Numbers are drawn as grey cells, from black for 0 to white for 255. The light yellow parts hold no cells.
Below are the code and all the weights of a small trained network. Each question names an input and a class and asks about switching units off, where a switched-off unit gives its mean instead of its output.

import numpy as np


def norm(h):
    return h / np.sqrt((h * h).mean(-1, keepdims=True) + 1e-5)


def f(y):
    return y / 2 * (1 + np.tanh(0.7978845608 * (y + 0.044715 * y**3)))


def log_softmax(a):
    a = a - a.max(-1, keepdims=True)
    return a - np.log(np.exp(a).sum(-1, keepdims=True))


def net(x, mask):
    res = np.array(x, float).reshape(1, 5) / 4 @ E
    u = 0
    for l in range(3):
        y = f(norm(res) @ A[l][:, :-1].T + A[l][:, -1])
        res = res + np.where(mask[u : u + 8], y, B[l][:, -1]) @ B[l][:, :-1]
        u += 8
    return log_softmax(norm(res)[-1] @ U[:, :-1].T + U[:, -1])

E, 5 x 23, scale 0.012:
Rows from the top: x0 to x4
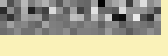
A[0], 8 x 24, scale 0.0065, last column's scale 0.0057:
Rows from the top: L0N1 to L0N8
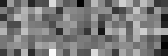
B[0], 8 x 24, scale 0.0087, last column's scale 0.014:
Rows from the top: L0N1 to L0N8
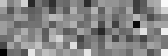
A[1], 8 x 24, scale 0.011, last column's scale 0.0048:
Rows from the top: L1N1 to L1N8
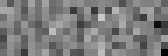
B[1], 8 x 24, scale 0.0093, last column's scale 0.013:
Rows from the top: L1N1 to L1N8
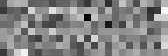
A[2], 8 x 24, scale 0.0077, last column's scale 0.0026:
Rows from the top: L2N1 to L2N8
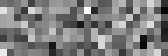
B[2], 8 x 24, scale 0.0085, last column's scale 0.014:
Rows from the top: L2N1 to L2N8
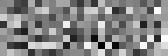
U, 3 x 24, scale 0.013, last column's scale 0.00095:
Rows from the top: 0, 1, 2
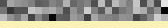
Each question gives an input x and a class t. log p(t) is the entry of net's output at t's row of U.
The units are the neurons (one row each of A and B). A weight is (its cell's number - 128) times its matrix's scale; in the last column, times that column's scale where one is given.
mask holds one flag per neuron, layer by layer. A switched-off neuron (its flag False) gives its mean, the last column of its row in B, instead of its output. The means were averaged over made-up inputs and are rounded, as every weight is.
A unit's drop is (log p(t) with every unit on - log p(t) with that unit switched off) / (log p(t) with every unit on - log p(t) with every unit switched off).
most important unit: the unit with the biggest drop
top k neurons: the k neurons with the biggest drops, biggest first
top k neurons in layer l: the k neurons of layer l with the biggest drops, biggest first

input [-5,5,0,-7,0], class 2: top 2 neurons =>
(L0N1; L1N2)
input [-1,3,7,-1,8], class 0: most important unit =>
L2N6
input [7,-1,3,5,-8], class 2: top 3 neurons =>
(L1N2; L0N8; L2N8)
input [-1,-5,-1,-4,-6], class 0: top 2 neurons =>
(L0N5; L1N2)
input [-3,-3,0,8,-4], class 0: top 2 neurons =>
(L0N2; L0N1)
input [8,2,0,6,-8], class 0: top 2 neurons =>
(L1N2; L2N7)
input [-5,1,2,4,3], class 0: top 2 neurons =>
(L0N1; L0N5)
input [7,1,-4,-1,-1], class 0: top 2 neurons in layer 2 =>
(L2N4; L2N7)
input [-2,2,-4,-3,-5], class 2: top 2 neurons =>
(L0N1; L1N3)
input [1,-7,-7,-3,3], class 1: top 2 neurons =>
(L1N2; L2N2)
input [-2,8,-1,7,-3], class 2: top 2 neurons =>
(L0N1; L0N5)
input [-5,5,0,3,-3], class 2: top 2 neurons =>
(L0N1; L1N2)
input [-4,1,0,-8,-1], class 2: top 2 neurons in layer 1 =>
(L1N3; L1N2)
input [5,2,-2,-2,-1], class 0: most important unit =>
L2N4
